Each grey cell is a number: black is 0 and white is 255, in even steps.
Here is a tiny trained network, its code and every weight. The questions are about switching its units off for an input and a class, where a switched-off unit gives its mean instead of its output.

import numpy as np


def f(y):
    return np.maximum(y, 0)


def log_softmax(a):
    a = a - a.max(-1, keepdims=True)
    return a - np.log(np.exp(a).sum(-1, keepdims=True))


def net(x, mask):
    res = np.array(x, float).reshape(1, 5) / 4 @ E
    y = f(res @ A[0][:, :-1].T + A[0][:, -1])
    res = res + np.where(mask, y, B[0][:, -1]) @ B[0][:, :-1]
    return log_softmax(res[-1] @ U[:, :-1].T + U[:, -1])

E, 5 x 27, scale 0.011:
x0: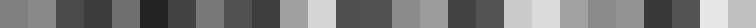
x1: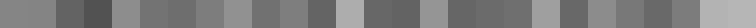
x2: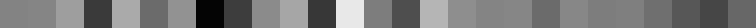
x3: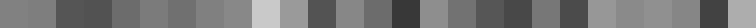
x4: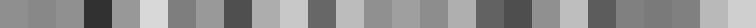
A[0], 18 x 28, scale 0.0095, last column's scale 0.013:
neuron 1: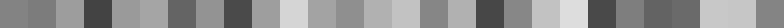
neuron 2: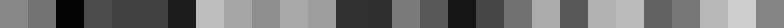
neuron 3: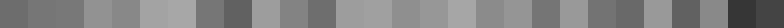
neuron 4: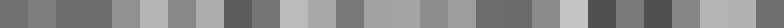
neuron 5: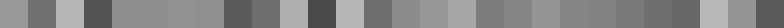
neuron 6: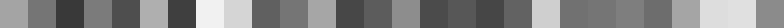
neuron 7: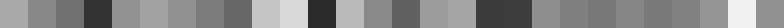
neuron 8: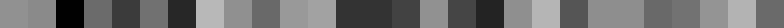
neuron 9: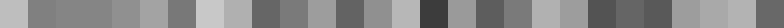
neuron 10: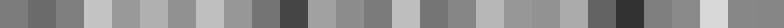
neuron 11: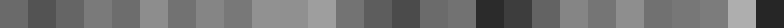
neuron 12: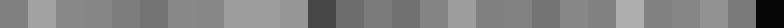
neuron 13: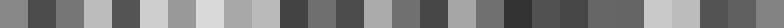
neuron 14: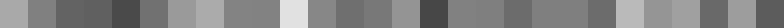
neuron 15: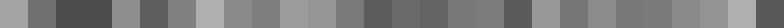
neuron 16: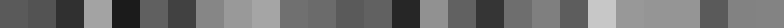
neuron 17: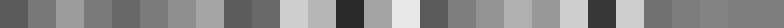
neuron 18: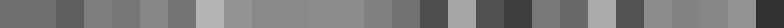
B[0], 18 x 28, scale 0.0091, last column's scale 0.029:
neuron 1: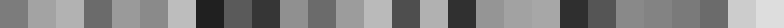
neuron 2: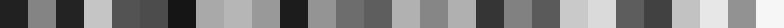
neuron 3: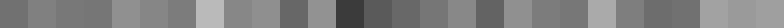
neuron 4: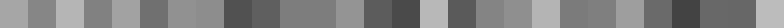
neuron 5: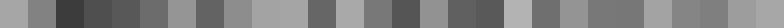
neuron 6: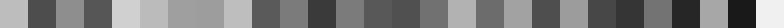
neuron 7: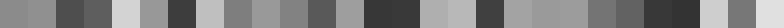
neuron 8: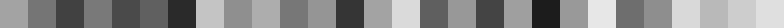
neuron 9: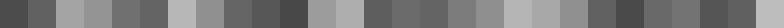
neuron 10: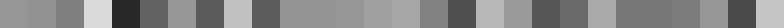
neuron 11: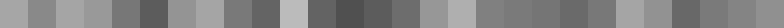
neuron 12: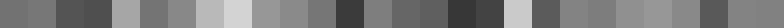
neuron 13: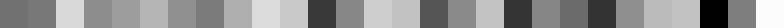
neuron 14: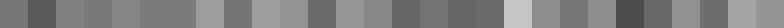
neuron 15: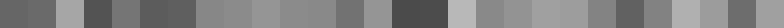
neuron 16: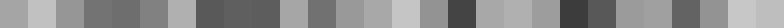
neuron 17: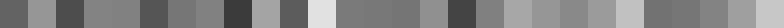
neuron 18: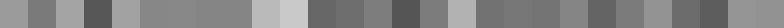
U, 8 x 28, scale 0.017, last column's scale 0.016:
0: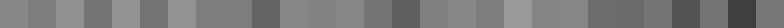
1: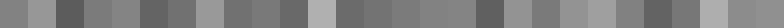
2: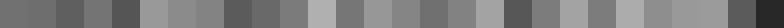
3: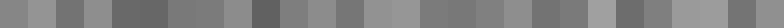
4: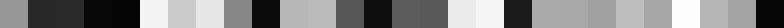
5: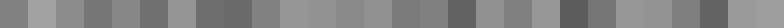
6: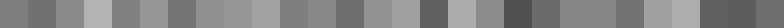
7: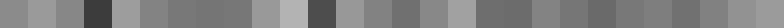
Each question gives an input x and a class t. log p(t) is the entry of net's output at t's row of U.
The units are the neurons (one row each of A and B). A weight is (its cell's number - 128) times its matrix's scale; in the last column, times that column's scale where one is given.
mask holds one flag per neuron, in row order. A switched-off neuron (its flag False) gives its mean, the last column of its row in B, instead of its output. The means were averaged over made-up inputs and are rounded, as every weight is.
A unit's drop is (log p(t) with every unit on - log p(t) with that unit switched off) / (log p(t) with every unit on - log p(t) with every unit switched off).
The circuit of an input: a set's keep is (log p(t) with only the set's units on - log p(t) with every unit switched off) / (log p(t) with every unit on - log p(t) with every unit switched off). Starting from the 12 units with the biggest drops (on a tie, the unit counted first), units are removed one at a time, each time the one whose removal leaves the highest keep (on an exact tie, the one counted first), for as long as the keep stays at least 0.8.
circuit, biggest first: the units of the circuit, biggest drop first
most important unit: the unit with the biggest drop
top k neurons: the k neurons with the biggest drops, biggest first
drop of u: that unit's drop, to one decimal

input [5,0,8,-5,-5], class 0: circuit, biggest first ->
neuron 8
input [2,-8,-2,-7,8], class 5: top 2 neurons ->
neuron 1; neuron 17
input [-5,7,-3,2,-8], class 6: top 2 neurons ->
neuron 1; neuron 13
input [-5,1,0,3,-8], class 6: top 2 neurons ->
neuron 1; neuron 13
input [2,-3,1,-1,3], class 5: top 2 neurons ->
neuron 2; neuron 6
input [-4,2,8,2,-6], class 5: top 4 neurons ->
neuron 6; neuron 2; neuron 7; neuron 8
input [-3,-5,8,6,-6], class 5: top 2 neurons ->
neuron 6; neuron 7
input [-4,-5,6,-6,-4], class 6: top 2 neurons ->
neuron 1; neuron 6
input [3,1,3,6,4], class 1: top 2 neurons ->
neuron 13; neuron 2
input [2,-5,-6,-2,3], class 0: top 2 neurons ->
neuron 6; neuron 9
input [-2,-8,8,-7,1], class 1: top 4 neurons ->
neuron 13; neuron 6; neuron 3; neuron 1
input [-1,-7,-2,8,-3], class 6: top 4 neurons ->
neuron 1; neuron 13; neuron 17; neuron 4
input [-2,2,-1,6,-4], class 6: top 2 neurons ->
neuron 1; neuron 7
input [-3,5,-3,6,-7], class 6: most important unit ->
neuron 13
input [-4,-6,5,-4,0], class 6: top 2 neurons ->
neuron 1; neuron 7
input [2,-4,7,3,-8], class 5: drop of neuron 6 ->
0.6
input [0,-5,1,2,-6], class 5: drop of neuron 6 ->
0.1
